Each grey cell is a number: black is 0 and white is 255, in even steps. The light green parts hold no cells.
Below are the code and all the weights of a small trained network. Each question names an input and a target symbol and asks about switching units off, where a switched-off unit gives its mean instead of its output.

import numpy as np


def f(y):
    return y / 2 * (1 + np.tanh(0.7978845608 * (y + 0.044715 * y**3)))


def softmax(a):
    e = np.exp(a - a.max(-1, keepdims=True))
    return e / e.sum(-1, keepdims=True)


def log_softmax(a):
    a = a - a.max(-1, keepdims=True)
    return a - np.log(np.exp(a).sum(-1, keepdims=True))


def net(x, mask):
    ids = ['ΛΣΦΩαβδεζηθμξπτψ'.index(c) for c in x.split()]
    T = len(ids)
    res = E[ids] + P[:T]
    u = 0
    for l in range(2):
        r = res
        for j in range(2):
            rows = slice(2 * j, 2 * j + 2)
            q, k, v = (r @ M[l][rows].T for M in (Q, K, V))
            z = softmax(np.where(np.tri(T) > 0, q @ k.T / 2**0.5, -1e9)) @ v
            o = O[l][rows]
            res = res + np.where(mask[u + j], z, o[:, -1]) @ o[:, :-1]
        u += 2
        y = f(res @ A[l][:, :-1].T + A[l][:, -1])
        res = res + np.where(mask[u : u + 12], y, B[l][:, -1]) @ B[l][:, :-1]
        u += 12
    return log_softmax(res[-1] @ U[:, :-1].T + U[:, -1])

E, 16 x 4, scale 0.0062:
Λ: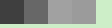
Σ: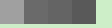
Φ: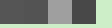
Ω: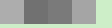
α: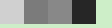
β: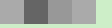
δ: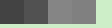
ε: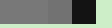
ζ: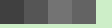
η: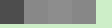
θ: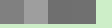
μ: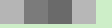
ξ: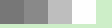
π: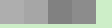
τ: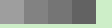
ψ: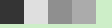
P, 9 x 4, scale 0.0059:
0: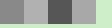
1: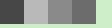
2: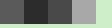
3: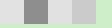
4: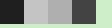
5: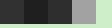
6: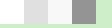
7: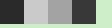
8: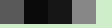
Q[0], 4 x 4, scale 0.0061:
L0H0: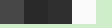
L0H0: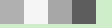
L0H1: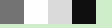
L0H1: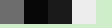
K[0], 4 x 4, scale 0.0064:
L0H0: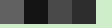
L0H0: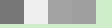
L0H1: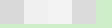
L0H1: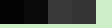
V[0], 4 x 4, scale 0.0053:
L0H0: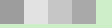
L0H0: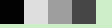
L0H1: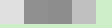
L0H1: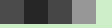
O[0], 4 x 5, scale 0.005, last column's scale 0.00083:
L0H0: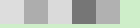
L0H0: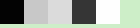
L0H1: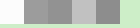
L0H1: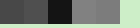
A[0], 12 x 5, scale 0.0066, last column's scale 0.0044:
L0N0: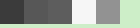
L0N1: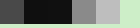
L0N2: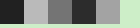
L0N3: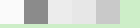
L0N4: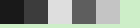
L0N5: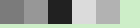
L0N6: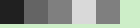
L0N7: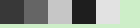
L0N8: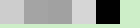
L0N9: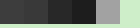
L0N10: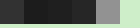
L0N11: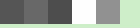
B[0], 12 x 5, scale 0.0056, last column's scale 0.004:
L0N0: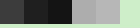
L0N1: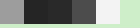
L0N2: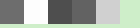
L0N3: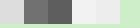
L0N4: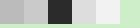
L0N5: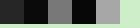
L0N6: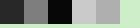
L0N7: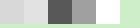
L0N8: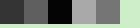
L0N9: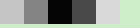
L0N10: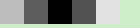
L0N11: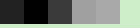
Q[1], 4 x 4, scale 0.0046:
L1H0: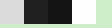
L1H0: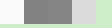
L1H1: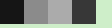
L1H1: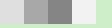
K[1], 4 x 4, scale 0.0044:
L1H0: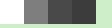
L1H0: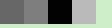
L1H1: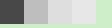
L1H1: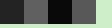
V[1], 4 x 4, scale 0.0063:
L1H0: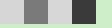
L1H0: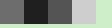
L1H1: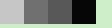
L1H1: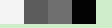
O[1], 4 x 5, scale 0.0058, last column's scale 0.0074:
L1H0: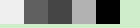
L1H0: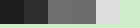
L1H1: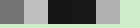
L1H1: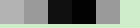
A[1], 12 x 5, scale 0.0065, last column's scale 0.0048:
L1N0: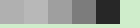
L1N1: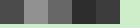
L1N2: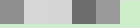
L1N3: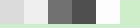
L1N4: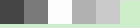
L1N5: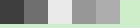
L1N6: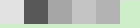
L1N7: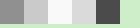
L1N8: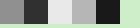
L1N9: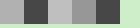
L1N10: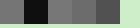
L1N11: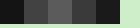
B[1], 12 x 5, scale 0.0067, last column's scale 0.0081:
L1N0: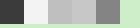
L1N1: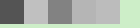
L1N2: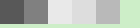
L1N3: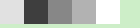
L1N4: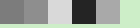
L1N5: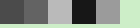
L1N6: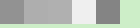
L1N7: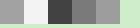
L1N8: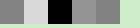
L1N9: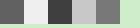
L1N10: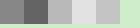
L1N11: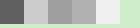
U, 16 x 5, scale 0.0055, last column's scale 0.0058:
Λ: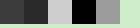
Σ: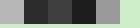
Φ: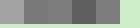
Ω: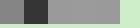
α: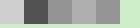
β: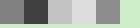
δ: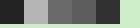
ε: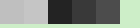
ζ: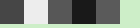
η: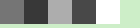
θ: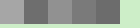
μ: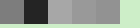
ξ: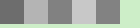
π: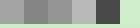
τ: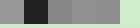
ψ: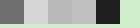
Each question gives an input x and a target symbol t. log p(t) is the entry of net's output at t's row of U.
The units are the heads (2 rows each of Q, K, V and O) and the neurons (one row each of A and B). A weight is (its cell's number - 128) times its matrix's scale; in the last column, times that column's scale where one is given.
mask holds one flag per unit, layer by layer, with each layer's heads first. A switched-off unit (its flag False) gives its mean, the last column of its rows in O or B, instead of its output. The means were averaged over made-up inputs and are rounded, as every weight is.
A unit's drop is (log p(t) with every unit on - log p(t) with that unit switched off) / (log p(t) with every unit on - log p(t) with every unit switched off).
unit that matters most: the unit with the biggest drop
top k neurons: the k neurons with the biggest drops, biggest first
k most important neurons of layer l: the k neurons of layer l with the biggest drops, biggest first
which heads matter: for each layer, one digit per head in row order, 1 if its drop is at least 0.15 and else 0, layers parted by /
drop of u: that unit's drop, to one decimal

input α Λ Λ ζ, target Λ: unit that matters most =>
L1H0
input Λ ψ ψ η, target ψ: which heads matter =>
10 / 01
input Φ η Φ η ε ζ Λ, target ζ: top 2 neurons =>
(L0N10, L0N1)
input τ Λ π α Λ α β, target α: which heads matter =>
00 / 11
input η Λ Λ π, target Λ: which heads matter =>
01 / 10
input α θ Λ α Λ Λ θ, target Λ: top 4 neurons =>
(L0N6, L0N0, L0N4, L0N11)
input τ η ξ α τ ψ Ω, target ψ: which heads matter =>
00 / 01
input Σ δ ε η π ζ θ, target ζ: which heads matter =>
11 / 11
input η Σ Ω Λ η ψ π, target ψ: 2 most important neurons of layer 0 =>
(L0N3, L0N6)
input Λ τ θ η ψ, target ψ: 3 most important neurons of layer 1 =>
(L1N2, L1N7, L1N0)
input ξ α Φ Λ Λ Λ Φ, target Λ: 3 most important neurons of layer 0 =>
(L0N6, L0N0, L0N11)
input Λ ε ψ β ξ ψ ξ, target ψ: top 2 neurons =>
(L0N3, L1N6)
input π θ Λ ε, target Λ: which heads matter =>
11 / 10
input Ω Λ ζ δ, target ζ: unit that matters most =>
L1H1
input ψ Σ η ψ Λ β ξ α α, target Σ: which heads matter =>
00 / 10
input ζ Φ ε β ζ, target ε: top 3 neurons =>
(L0N7, L0N4, L0N9)
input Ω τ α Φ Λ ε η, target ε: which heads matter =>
01 / 01
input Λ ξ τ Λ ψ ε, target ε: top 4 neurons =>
(L0N9, L0N10, L0N7, L0N4)
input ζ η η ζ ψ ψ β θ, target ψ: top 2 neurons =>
(L1N2, L0N1)
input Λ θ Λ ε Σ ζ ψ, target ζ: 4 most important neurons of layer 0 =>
(L0N10, L0N1, L0N9, L0N3)
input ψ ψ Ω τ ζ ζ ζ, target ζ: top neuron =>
(L0N10)
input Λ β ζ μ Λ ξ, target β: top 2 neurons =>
(L1N10, L1N11)
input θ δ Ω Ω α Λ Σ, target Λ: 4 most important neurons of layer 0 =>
(L0N6, L0N0, L0N4, L0N11)
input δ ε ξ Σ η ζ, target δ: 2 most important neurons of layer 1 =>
(L1N11, L1N3)
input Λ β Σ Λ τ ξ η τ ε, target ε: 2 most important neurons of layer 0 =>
(L0N9, L0N10)
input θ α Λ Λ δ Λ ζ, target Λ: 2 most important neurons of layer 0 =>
(L0N6, L0N0)
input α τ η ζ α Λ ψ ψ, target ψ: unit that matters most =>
L1N2
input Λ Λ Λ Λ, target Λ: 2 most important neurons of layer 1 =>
(L1N5, L1N4)
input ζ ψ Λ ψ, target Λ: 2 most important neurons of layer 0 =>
(L0N6, L0N0)
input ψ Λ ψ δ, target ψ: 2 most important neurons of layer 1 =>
(L1N6, L1N7)
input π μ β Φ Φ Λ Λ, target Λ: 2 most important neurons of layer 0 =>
(L0N6, L0N0)
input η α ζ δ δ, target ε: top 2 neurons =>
(L0N4, L0N7)
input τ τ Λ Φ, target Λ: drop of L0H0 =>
0.2
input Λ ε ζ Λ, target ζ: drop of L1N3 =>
0.1
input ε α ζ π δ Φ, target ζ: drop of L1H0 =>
0.3
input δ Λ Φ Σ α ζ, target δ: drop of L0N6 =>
0.0
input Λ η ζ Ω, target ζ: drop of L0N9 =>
0.3
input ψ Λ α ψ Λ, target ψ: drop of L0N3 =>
0.1
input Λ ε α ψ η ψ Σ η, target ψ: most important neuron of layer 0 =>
(L0N1)
